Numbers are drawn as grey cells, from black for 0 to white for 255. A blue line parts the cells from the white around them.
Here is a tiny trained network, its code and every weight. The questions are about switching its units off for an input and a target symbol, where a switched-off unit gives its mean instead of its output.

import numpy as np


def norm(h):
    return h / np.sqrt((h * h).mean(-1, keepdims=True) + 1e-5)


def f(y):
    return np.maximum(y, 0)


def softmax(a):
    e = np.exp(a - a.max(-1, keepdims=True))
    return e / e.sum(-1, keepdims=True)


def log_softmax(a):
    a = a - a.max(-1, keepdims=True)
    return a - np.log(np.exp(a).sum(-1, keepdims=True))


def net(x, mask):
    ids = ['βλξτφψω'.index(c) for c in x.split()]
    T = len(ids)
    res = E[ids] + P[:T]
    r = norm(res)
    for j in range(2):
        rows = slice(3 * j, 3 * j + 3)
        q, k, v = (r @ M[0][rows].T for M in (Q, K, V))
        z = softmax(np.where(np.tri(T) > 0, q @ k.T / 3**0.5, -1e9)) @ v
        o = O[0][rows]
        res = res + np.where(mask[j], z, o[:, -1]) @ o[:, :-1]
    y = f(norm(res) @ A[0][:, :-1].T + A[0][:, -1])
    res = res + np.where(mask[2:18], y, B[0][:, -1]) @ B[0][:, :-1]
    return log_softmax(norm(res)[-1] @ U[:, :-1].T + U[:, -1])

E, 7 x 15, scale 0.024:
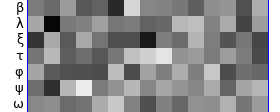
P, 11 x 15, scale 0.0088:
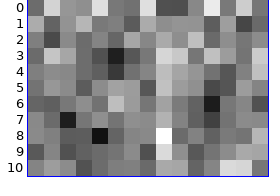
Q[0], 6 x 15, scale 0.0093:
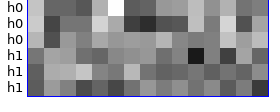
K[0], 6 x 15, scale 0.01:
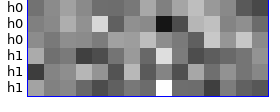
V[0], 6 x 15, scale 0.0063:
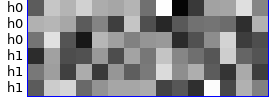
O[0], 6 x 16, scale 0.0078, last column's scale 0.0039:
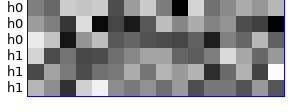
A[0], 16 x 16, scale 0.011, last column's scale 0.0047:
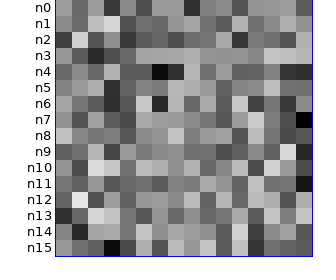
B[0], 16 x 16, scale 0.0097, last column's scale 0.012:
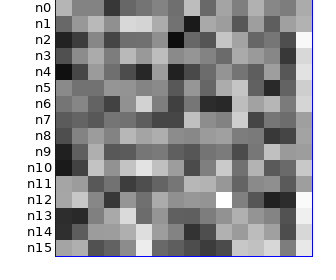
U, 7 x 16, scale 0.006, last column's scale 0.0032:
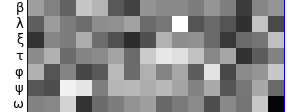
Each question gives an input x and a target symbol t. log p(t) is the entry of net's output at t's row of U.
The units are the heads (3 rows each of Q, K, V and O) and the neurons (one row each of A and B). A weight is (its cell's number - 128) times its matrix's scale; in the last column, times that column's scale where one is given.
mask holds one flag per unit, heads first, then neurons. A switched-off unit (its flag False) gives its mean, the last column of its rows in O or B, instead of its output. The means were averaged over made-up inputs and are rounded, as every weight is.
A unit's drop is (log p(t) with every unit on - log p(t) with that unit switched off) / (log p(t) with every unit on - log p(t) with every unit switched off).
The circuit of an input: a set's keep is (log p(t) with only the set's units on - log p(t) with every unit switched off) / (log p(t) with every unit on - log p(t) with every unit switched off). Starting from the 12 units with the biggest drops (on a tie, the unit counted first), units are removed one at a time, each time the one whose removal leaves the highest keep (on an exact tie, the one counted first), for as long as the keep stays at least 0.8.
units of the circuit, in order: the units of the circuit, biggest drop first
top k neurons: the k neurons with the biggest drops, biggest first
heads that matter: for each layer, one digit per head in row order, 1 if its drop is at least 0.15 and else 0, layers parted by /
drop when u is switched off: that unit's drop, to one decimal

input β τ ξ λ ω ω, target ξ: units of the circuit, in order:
[h0 n4]
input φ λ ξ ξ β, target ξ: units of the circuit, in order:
[h0 n4]
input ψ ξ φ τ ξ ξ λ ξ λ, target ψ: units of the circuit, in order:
[h0 n12]
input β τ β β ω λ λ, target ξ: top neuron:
[n4]
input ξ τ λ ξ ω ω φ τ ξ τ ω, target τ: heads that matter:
00
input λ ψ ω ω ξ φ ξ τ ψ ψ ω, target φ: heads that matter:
10
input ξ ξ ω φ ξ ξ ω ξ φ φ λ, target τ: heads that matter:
00
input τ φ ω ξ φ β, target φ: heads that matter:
11
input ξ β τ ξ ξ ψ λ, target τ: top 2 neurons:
[n4 n2]
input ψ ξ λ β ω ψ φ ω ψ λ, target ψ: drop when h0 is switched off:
0.8
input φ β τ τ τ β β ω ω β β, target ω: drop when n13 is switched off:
0.1
